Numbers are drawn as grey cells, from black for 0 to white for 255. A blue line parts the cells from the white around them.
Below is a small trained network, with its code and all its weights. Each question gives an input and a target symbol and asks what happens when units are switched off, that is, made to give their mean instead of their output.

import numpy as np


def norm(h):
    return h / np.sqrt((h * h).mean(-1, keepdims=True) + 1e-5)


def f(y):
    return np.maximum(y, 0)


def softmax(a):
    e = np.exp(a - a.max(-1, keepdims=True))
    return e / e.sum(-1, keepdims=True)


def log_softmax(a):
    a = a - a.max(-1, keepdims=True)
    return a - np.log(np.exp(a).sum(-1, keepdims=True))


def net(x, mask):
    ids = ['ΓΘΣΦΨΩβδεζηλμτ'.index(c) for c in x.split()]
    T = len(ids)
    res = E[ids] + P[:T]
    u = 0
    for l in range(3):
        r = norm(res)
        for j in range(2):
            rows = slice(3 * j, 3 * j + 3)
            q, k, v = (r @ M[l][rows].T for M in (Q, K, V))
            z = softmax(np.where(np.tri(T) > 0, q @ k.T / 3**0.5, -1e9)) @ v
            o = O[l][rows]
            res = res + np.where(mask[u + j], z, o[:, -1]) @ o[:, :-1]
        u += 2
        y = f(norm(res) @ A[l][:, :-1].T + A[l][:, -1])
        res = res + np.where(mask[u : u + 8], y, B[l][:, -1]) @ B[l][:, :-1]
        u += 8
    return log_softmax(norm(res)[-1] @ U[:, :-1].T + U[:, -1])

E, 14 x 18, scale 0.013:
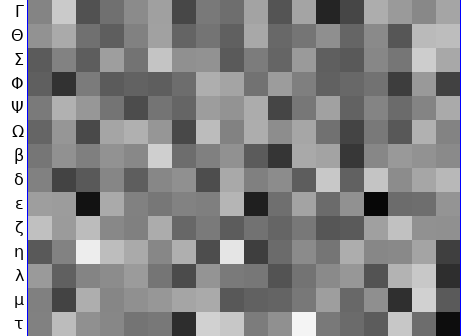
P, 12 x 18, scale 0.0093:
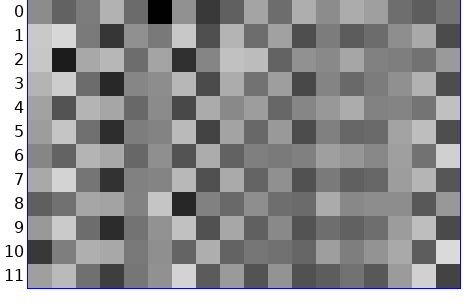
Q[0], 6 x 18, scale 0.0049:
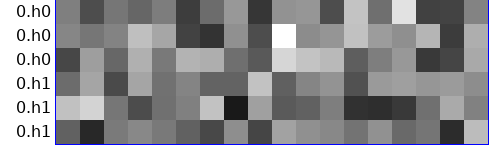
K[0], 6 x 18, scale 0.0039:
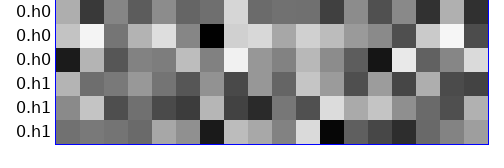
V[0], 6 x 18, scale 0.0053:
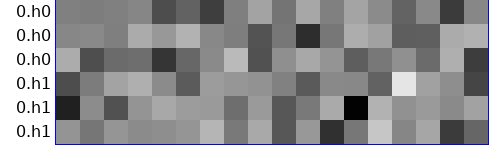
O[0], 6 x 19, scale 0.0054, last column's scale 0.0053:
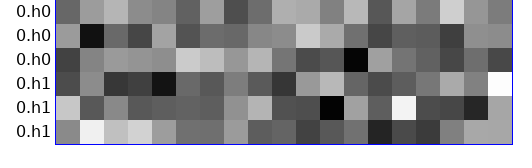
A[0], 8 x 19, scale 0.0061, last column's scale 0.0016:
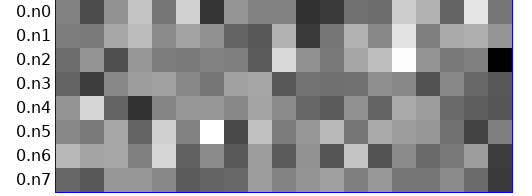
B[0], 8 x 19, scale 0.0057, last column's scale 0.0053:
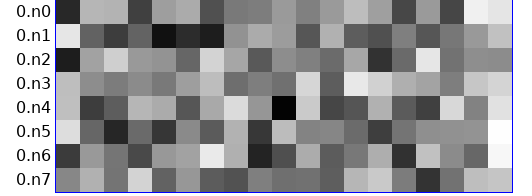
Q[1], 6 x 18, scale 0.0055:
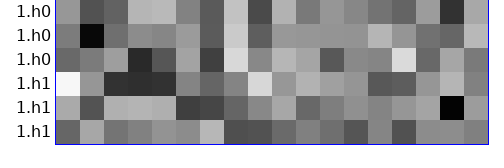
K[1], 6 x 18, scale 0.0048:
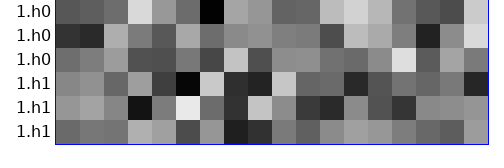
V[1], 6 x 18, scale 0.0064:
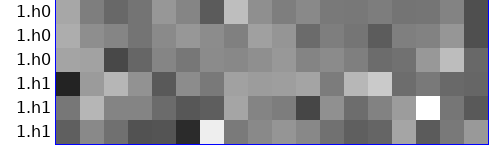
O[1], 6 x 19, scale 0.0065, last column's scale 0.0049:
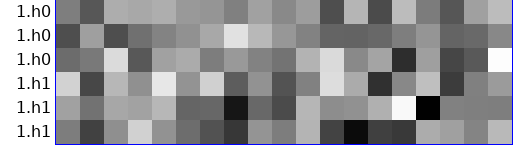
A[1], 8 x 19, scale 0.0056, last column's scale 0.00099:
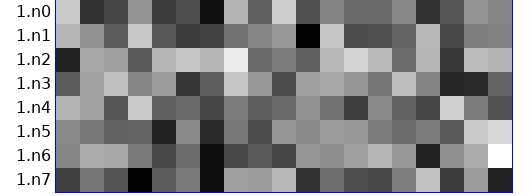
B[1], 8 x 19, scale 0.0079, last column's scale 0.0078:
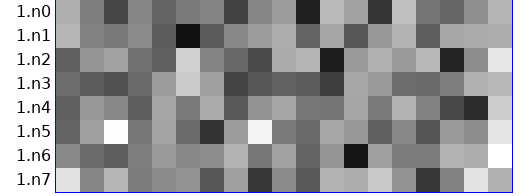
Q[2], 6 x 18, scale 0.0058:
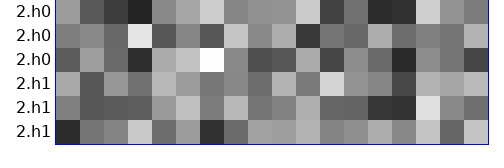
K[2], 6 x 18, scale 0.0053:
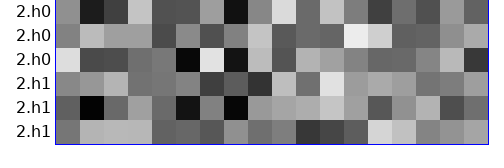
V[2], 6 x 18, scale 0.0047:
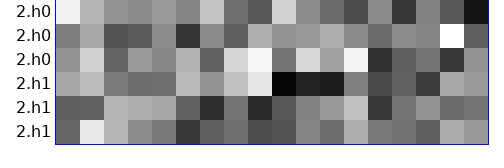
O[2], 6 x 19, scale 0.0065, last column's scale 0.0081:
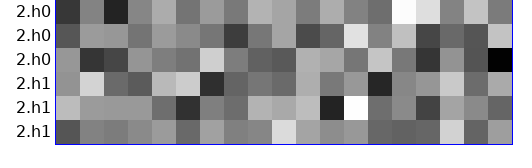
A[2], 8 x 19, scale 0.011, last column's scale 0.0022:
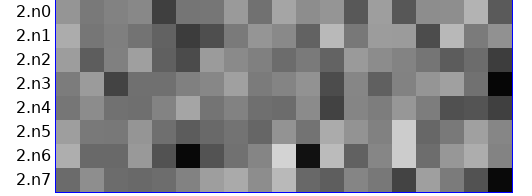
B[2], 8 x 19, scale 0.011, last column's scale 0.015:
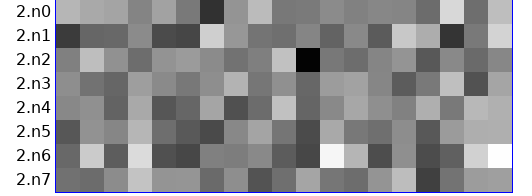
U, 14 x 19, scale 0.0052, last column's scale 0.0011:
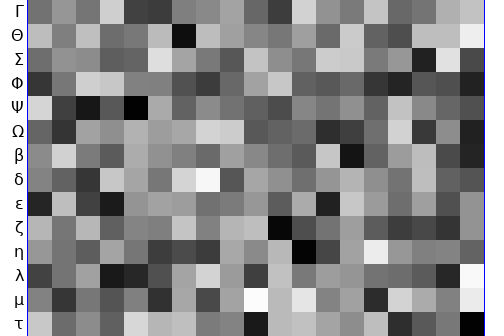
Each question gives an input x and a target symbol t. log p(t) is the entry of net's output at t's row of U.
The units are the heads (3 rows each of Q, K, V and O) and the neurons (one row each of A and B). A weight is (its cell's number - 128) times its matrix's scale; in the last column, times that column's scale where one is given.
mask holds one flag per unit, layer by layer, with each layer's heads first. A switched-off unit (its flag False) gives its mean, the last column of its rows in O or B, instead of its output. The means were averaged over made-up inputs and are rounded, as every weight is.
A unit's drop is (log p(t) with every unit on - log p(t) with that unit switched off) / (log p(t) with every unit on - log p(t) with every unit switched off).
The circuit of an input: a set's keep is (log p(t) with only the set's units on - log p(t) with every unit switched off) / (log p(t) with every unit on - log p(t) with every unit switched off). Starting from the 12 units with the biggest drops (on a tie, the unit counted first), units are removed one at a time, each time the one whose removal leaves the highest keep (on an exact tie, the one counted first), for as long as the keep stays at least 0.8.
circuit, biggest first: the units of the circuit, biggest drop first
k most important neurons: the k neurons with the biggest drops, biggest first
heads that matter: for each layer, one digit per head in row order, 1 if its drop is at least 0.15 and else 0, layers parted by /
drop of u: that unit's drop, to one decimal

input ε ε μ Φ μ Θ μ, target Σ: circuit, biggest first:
[1.n2 0.h1 2.n6]
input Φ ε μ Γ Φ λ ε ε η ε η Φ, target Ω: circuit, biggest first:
[0.h0 1.h1 2.n6]
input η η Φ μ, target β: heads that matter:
01 / 00 / 00
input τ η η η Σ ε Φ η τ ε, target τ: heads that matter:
00 / 01 / 00
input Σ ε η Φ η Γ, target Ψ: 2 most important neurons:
[0.n4 2.n6]
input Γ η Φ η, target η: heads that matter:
01 / 01 / 00
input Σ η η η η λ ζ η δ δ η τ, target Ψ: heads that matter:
11 / 00 / 01
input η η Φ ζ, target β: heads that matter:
01 / 00 / 00
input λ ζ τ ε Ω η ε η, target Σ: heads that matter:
00 / 11 / 00
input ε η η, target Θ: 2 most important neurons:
[0.n1 0.n6]
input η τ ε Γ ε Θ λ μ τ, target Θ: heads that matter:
10 / 00 / 10
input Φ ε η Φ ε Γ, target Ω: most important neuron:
[0.n4]
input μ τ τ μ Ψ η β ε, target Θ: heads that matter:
00 / 01 / 00
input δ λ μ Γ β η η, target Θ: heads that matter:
01 / 00 / 00
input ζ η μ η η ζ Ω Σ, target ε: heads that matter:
00 / 01 / 00
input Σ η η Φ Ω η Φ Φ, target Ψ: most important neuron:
[2.n6]
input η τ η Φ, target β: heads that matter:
00 / 00 / 00
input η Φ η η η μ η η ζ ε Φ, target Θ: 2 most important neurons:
[0.n6 0.n1]
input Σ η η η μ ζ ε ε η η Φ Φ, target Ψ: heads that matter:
11 / 00 / 01
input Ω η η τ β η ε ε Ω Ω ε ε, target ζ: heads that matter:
01 / 00 / 01
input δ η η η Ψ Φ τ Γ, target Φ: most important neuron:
[0.n4]
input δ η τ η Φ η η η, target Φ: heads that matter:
00 / 10 / 00
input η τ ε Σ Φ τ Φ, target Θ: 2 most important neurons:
[0.n6 0.n7]
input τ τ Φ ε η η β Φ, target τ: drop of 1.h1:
0.4
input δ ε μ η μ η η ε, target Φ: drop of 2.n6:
0.2
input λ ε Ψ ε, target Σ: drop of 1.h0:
0.8
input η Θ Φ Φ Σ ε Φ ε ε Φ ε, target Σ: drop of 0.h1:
1.7
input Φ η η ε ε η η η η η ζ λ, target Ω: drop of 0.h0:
0.4
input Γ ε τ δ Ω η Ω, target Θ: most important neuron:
[0.n2]
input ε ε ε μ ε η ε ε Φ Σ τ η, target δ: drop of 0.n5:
0.3
